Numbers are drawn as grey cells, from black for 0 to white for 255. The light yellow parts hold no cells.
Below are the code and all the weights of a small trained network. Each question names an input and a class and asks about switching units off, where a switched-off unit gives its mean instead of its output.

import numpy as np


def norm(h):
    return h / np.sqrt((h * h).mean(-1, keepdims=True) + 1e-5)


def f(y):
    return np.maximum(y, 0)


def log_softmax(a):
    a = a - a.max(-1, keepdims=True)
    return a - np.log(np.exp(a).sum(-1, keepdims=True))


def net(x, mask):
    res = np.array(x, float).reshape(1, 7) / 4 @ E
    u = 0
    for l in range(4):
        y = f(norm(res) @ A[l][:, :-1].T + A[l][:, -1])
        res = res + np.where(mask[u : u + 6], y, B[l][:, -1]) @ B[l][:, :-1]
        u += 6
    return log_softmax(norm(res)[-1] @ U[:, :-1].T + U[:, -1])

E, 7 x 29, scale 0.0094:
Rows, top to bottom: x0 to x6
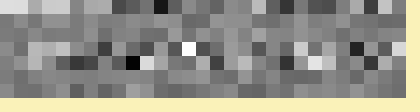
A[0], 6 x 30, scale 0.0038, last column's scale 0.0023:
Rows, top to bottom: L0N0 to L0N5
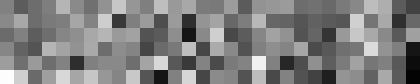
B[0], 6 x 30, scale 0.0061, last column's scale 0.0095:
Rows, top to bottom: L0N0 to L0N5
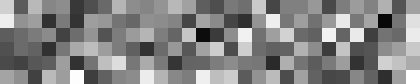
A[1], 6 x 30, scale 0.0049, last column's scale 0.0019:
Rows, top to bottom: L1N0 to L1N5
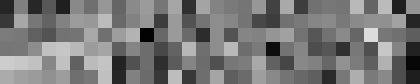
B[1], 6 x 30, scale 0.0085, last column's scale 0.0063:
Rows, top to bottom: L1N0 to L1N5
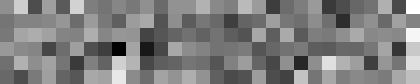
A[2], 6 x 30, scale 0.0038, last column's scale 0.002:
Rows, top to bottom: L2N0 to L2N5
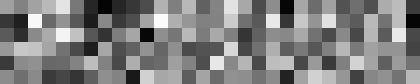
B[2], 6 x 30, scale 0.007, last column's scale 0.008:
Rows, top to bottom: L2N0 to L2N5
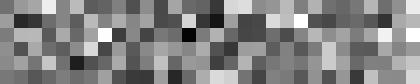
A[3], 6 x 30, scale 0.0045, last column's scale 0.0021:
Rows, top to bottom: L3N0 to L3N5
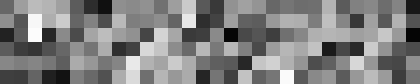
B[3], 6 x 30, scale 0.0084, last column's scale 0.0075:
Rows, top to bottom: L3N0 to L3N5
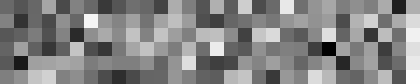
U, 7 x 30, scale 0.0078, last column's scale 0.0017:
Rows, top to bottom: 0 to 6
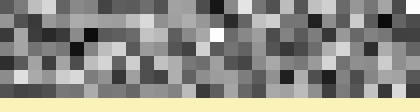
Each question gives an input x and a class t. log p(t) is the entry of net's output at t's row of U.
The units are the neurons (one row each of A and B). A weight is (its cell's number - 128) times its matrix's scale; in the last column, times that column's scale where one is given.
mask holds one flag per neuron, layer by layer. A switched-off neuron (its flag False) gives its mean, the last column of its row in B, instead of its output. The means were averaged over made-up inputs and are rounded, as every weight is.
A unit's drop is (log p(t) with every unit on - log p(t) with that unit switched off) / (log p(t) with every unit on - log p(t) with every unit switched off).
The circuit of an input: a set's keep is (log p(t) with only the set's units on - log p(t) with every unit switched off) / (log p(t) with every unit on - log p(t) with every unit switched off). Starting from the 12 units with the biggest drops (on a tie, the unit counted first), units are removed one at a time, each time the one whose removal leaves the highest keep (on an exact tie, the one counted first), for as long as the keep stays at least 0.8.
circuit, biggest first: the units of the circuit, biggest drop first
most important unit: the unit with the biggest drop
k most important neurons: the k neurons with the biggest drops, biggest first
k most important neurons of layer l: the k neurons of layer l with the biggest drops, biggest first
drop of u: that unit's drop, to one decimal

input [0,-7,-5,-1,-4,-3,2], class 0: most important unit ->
L0N2
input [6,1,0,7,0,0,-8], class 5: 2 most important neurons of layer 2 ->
(L2N2, L2N4)
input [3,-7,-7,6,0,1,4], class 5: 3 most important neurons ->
(L2N2, L0N2, L0N5)
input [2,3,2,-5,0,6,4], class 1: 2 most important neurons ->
(L0N2, L0N1)
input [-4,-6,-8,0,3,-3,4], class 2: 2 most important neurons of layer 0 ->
(L0N1, L0N5)
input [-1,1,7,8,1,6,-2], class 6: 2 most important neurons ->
(L2N1, L2N0)
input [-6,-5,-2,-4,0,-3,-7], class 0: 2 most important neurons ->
(L0N5, L3N5)
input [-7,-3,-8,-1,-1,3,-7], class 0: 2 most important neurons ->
(L0N5, L3N5)
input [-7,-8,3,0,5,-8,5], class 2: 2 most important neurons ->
(L3N3, L0N1)
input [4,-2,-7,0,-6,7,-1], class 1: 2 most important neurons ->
(L0N2, L0N5)
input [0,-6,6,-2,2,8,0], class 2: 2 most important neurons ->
(L2N5, L0N4)
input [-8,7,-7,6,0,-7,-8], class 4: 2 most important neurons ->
(L0N5, L2N2)
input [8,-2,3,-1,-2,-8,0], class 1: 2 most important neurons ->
(L0N5, L0N1)
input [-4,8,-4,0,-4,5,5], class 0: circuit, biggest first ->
(L3N5)
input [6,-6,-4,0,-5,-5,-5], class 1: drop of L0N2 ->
0.1
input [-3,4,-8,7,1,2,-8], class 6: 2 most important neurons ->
(L2N1, L1N2)
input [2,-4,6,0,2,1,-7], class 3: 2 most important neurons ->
(L0N2, L2N0)
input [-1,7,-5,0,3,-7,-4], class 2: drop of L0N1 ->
0.2
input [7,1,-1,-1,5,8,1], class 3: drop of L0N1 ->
0.2
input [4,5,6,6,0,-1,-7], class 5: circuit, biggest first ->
(L0N2)
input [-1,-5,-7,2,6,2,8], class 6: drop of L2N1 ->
0.1
